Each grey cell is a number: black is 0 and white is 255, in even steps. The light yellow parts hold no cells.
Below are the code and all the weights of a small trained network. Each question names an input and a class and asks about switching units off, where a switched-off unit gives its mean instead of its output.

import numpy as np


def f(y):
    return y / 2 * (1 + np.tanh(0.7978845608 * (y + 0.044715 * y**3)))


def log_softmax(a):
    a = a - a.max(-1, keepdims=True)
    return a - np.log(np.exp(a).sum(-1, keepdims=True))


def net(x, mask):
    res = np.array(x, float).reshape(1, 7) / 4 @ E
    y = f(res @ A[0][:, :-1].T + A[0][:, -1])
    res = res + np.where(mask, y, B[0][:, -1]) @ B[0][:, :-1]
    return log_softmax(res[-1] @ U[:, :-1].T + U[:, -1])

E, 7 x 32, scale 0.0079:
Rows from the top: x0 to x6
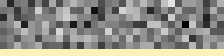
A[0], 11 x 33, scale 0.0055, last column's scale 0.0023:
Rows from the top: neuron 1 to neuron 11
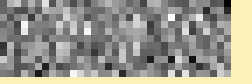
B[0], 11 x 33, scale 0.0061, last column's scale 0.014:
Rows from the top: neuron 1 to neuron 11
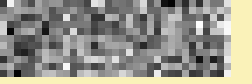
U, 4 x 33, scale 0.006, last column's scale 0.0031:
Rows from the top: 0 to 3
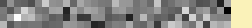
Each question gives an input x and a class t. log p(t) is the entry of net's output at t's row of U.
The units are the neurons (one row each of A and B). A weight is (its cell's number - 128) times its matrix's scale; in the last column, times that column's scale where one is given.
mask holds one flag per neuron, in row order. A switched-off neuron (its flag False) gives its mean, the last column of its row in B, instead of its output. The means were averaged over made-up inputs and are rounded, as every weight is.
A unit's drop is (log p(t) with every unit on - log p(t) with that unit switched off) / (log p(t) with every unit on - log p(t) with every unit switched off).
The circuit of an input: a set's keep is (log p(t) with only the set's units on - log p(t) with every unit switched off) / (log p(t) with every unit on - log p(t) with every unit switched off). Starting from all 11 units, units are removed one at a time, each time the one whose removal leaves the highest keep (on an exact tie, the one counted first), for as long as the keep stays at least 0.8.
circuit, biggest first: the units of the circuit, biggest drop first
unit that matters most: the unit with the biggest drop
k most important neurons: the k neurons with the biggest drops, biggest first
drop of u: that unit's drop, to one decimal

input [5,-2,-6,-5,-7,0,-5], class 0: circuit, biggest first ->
neuron 11
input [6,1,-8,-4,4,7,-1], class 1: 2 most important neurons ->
neuron 11; neuron 9
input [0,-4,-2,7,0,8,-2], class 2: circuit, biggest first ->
neuron 11; neuron 8; neuron 7
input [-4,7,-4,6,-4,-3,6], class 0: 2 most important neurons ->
neuron 5; neuron 4
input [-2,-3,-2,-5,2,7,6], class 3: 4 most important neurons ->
neuron 5; neuron 4; neuron 1; neuron 9
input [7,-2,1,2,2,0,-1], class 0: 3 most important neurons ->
neuron 5; neuron 4; neuron 11
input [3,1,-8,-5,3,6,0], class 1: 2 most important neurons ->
neuron 9; neuron 11
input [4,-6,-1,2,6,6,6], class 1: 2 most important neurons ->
neuron 3; neuron 8
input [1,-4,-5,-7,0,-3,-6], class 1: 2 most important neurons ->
neuron 11; neuron 5
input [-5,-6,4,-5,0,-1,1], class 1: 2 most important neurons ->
neuron 11; neuron 3
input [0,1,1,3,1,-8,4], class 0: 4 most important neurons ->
neuron 5; neuron 4; neuron 1; neuron 2
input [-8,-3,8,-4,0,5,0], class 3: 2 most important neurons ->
neuron 5; neuron 4
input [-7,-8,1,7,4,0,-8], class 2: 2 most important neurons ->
neuron 1; neuron 11
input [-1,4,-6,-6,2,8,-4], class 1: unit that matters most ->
neuron 9
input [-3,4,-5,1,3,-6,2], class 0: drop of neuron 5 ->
0.1
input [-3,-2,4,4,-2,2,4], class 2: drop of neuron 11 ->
0.4
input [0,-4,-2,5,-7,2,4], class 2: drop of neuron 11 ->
0.3
